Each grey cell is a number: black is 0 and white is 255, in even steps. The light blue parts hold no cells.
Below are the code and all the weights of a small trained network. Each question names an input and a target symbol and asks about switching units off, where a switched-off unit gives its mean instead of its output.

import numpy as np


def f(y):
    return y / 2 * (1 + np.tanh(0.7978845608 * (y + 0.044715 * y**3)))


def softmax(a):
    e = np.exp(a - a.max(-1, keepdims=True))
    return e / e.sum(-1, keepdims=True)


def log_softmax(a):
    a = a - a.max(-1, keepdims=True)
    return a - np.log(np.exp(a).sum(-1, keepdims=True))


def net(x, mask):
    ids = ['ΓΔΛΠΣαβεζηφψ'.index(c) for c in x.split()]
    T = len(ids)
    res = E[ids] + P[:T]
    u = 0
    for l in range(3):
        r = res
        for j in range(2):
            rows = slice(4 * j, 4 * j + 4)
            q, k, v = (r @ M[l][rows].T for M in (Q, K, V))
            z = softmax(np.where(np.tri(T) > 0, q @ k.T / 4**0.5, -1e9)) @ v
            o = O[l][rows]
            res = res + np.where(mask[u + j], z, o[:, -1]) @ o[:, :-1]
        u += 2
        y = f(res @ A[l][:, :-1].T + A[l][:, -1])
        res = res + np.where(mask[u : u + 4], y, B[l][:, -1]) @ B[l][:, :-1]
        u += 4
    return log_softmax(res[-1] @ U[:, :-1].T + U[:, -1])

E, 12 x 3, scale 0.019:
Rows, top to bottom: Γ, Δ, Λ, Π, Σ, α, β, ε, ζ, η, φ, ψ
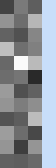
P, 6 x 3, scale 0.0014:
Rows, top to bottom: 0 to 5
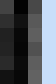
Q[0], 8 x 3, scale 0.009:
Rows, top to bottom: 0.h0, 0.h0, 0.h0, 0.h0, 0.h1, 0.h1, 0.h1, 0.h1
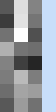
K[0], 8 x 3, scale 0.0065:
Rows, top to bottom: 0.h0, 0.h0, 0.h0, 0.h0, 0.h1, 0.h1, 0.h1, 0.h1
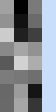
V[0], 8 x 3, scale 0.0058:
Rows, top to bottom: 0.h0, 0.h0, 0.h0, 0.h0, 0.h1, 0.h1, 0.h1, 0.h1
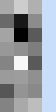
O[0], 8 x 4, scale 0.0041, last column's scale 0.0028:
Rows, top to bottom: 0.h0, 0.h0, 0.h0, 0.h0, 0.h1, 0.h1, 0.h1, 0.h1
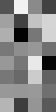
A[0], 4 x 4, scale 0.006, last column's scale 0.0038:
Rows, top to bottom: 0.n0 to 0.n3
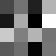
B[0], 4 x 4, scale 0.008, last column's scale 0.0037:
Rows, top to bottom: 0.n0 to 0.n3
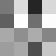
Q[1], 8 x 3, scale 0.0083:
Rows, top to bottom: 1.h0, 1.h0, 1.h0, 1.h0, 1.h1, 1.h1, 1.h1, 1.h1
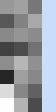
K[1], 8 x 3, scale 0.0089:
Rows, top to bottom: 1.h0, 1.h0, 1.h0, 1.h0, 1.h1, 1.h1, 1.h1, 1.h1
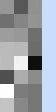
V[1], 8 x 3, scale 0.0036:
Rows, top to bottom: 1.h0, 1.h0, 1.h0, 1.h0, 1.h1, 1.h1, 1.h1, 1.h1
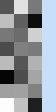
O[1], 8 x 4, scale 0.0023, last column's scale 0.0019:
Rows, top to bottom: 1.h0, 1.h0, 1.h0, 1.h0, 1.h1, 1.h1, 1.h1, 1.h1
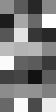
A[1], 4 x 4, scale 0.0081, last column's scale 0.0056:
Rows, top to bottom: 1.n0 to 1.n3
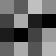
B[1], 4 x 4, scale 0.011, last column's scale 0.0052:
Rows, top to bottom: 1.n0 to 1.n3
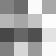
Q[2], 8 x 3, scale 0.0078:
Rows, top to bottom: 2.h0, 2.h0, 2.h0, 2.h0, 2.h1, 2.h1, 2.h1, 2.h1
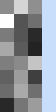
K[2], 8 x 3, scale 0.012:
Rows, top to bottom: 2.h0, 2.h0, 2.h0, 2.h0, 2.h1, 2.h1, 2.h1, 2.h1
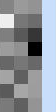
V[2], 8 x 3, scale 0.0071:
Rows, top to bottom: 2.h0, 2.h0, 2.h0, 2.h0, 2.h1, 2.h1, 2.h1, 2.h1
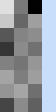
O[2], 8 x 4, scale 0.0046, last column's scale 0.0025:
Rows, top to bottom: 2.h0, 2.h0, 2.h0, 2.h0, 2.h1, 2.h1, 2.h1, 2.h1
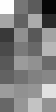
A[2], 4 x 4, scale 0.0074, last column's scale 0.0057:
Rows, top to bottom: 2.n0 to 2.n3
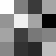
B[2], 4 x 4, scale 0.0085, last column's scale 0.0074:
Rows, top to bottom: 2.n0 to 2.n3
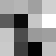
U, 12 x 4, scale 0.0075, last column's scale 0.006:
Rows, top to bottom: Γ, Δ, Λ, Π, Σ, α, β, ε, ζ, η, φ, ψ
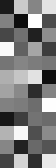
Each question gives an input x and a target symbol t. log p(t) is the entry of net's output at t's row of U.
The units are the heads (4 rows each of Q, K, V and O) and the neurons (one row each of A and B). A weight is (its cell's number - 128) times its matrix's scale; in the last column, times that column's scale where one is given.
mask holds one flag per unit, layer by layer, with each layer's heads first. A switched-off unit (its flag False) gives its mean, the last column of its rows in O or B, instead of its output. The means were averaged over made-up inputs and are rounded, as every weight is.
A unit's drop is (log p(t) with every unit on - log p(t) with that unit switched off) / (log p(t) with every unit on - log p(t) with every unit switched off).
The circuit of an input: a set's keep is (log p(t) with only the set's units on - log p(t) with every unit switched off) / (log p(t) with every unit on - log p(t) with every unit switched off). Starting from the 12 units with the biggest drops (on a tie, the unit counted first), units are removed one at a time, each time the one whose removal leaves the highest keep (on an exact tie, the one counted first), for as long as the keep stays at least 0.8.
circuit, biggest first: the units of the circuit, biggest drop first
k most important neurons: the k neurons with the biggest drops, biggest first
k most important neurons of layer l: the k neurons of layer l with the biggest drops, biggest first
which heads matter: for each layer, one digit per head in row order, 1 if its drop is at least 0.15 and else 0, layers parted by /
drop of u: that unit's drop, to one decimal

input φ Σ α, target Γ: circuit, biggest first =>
(0.n1 1.n3 2.n3)
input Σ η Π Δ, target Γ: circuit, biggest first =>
(0.h0 2.h0)
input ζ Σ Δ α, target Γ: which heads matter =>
01 / 00 / 10
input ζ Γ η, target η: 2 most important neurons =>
(1.n0 2.n0)
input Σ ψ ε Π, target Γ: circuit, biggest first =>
(0.h0 2.h0)
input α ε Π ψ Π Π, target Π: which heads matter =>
00 / 00 / 10
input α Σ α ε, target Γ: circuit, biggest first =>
(0.h0 2.n3 2.h0)
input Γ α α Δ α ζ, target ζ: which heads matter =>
00 / 00 / 10
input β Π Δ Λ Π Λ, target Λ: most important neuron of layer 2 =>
(2.n3)
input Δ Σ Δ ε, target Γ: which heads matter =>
10 / 00 / 10
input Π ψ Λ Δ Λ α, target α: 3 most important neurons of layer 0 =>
(0.n1 0.n0 0.n3)
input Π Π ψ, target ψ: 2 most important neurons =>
(2.n1 1.n2)
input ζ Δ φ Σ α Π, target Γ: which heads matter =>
10 / 00 / 00
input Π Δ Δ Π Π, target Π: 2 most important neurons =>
(1.n3 0.n1)
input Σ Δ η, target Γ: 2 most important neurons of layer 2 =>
(2.n1 2.n3)
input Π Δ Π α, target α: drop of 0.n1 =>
0.3
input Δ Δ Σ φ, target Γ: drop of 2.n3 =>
0.2
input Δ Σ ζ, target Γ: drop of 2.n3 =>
0.2
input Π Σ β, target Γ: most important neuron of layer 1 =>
(1.n3)
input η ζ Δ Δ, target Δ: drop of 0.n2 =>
0.1
